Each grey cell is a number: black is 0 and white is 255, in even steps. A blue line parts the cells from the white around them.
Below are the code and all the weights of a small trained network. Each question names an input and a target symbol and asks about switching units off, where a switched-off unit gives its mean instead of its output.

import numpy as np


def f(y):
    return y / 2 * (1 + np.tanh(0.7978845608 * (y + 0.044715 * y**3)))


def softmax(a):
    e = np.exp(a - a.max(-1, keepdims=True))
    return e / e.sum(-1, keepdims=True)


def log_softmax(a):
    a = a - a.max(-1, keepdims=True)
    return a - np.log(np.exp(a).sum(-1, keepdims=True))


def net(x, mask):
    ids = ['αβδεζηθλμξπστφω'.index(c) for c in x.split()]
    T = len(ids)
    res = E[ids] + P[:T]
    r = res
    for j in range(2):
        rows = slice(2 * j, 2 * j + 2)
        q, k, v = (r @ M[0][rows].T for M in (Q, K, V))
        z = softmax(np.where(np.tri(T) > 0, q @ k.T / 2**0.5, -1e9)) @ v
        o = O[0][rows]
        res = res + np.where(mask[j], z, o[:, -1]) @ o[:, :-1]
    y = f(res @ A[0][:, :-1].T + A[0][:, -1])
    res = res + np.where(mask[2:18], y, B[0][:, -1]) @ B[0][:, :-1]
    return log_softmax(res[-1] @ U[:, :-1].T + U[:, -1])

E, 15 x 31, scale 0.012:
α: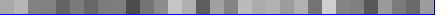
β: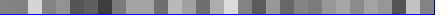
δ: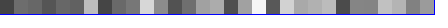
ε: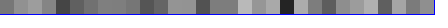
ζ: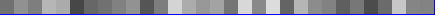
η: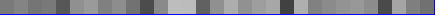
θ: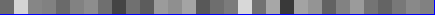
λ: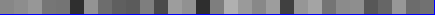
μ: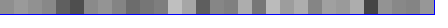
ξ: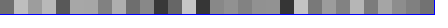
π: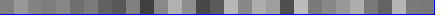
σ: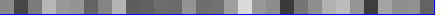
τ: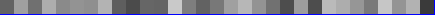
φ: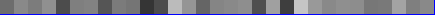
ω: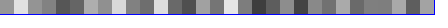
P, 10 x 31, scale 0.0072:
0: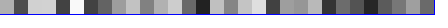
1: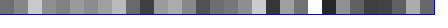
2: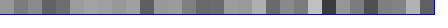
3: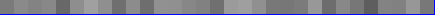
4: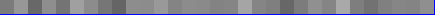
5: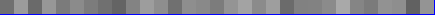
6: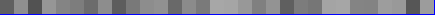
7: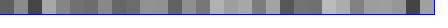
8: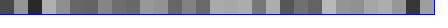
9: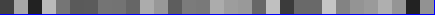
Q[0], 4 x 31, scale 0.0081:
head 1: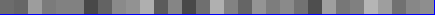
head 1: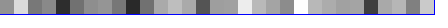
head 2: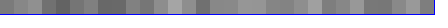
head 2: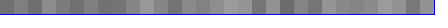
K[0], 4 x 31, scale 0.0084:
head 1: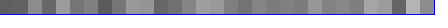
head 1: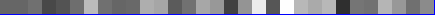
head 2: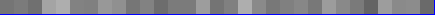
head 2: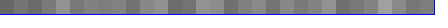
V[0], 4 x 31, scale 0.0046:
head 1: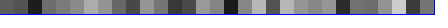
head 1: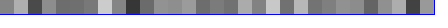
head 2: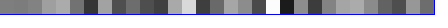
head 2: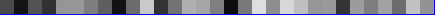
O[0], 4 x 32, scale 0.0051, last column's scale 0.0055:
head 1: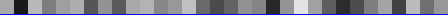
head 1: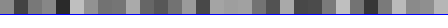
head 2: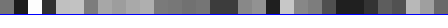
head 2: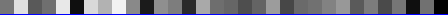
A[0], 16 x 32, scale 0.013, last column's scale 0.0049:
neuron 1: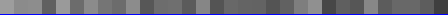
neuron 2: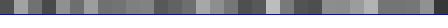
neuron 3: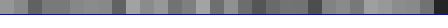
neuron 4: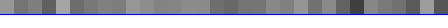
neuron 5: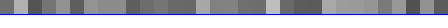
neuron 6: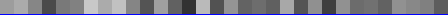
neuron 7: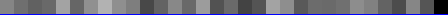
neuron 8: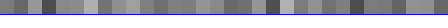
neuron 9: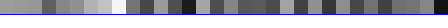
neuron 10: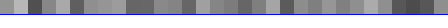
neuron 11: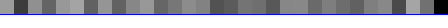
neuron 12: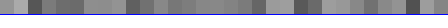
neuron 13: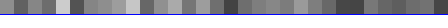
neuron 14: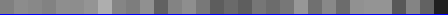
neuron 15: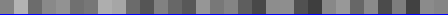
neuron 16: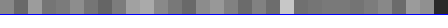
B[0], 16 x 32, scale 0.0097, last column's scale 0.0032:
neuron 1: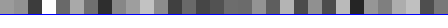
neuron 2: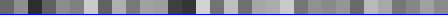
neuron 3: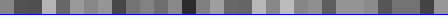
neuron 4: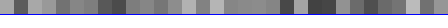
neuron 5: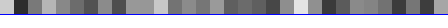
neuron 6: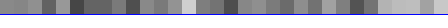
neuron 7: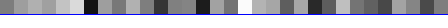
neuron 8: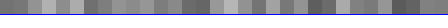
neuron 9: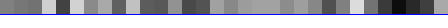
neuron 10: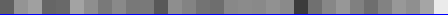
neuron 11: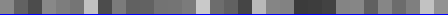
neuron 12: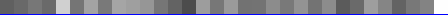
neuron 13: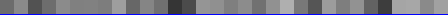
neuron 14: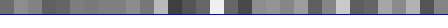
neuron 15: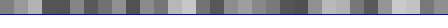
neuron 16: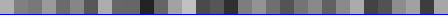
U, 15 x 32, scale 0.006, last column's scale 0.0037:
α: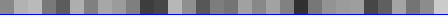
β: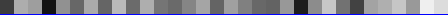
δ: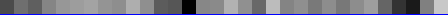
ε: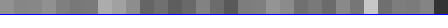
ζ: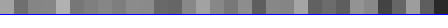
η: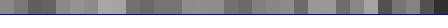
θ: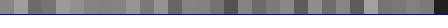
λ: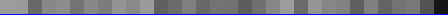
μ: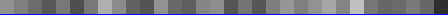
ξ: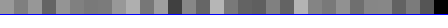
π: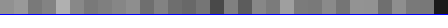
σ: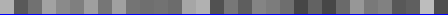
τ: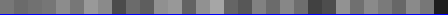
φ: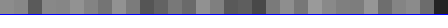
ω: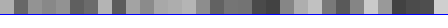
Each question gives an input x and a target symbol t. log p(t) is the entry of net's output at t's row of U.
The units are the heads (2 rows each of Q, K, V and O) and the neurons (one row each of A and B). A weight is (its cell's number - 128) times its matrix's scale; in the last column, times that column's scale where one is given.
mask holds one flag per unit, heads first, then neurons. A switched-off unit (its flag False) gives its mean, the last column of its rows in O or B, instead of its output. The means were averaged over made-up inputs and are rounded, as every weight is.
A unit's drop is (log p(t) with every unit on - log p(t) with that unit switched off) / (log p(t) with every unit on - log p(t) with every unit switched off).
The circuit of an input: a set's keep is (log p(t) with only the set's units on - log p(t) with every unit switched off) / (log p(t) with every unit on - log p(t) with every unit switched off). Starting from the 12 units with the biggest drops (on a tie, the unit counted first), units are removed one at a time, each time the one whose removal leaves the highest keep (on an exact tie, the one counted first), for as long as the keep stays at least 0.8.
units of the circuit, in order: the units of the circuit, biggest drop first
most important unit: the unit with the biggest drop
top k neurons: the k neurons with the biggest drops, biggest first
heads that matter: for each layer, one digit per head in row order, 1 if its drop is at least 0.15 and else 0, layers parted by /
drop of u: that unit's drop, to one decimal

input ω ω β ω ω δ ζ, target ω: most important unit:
head 2
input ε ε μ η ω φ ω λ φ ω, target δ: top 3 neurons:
(neuron 12; neuron 3; neuron 6)
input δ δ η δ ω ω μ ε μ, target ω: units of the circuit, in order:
(neuron 5; head 2)
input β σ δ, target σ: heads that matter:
10
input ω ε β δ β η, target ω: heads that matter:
01
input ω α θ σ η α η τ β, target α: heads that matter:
11
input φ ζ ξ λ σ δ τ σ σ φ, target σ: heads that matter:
10
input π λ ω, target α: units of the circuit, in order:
(neuron 9; neuron 6)
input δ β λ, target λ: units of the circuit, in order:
(head 2; head 1; neuron 1)
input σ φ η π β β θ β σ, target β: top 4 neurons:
(neuron 16; neuron 5; neuron 9; neuron 3)
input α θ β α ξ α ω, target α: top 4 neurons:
(neuron 9; neuron 15; neuron 6; neuron 16)
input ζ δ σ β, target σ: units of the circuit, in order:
(neuron 11; head 1)
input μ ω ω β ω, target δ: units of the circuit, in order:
(head 1; neuron 12)
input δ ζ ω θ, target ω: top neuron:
(neuron 10)
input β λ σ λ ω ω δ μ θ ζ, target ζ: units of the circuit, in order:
(head 1; neuron 13; neuron 4)
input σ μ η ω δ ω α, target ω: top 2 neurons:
(neuron 10; neuron 13)
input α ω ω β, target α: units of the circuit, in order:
(head 2; neuron 16)
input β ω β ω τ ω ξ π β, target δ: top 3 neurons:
(neuron 2; neuron 5; neuron 6)
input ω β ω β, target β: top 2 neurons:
(neuron 2; neuron 9)
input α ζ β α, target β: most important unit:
head 1
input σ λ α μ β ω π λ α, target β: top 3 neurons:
(neuron 12; neuron 5; neuron 9)
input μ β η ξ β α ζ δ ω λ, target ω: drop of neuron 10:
0.2
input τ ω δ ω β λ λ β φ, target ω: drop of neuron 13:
0.1
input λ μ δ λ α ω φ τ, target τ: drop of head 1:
1.0
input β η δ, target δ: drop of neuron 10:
0.0
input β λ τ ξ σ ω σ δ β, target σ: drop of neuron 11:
1.2
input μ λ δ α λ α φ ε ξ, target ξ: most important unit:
neuron 14
